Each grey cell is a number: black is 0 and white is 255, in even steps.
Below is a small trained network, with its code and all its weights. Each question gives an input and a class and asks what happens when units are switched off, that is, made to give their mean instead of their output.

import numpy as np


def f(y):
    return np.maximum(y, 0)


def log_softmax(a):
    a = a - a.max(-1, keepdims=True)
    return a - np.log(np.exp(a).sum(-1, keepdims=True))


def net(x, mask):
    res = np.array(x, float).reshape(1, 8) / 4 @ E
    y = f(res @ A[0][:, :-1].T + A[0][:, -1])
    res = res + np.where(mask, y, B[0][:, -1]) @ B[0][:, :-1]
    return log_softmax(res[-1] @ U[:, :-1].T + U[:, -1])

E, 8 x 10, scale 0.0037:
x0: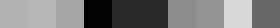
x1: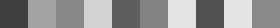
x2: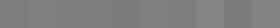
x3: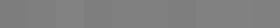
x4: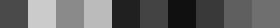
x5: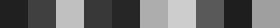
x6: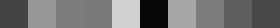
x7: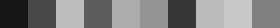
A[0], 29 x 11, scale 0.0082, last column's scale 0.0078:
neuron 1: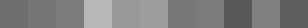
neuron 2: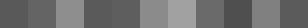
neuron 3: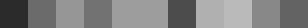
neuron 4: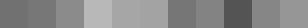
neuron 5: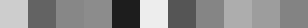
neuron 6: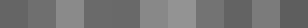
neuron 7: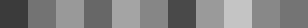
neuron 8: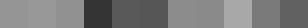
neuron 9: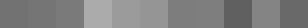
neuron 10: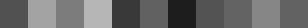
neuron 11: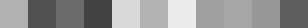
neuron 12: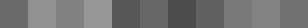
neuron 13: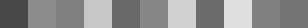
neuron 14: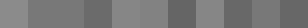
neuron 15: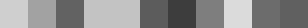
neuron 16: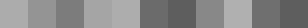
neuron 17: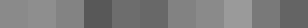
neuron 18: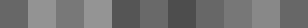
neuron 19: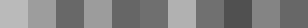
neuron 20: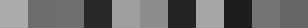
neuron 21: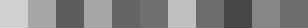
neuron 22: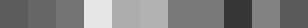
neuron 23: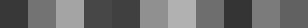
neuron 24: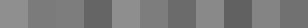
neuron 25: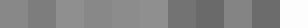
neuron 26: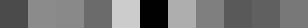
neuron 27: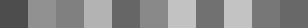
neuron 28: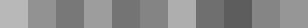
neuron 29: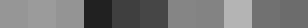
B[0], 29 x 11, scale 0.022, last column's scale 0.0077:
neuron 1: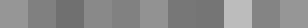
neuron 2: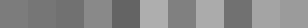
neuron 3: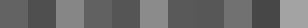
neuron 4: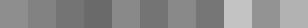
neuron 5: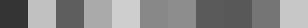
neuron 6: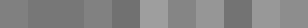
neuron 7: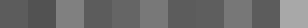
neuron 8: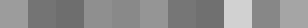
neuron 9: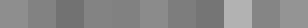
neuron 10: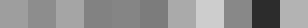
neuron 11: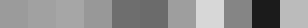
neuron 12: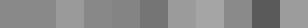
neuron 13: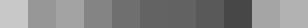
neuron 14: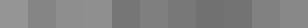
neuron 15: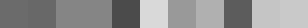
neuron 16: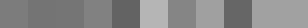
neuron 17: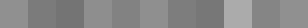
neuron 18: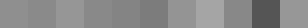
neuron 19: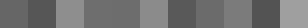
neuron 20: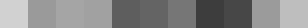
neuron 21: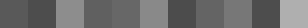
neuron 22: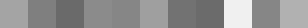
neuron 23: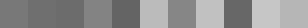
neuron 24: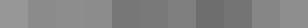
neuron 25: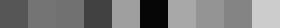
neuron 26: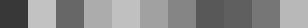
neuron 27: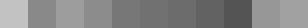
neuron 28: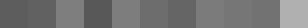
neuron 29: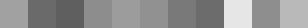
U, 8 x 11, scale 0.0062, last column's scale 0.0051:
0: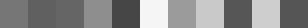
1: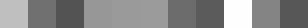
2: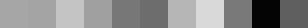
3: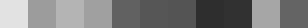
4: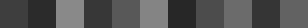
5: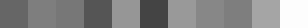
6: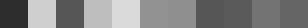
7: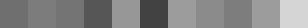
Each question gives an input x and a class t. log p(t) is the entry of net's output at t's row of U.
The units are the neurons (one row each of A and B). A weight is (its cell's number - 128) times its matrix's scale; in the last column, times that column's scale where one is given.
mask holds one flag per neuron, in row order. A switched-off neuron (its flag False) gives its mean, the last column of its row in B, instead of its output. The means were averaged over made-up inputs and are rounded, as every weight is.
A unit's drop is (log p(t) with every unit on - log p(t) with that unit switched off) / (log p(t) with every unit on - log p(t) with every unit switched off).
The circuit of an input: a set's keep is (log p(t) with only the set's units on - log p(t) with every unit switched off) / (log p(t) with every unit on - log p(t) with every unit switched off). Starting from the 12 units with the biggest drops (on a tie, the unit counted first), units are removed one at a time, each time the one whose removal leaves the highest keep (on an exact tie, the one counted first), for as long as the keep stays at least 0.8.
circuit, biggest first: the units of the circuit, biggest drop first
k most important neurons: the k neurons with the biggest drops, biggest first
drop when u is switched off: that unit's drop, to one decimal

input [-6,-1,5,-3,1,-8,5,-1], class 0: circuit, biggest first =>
(neuron 15)
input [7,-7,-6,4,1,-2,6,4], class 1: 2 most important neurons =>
(neuron 29; neuron 8)
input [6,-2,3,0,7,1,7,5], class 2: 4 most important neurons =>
(neuron 10; neuron 5; neuron 12; neuron 18)
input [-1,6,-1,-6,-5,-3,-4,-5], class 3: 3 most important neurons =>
(neuron 13; neuron 27; neuron 10)
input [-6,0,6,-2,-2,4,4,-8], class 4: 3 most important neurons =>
(neuron 21; neuron 19; neuron 28)
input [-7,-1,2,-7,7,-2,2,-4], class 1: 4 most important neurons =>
(neuron 22; neuron 11; neuron 4; neuron 1)
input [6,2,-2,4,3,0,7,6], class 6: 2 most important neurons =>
(neuron 26; neuron 22)
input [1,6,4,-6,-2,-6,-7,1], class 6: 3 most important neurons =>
(neuron 5; neuron 23; neuron 20)
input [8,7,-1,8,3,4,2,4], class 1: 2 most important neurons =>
(neuron 29; neuron 8)
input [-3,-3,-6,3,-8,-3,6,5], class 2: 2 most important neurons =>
(neuron 11; neuron 5)
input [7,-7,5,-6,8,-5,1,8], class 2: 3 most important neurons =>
(neuron 10; neuron 12; neuron 18)
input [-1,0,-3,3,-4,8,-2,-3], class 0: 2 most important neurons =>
(neuron 23; neuron 2)
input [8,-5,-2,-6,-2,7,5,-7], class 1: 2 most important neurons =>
(neuron 29; neuron 8)
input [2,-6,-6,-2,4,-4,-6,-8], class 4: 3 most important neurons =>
(neuron 21; neuron 19; neuron 28)
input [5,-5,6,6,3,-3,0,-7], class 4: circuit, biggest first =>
(neuron 21; neuron 19)
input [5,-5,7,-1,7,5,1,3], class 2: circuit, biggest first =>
(neuron 10)
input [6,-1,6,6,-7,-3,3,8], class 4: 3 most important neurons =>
(neuron 7; neuron 3; neuron 10)
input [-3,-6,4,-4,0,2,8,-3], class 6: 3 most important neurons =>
(neuron 26; neuron 13; neuron 27)
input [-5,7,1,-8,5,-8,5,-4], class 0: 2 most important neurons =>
(neuron 15; neuron 16)
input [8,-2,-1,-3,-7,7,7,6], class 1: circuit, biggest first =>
(neuron 29)
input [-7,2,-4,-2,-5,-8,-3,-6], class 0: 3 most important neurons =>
(neuron 15; neuron 16; neuron 29)
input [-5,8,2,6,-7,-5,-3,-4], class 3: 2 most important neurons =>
(neuron 13; neuron 27)
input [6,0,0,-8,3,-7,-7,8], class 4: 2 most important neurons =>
(neuron 7; neuron 3)
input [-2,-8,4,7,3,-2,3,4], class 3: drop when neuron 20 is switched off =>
1.0
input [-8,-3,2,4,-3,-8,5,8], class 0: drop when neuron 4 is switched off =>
-0.1
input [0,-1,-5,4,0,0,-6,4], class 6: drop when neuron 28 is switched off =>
0.1
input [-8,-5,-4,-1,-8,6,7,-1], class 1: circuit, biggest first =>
(neuron 22)
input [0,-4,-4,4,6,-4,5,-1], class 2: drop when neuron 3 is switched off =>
0.0
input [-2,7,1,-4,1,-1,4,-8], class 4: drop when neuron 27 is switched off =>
-0.1
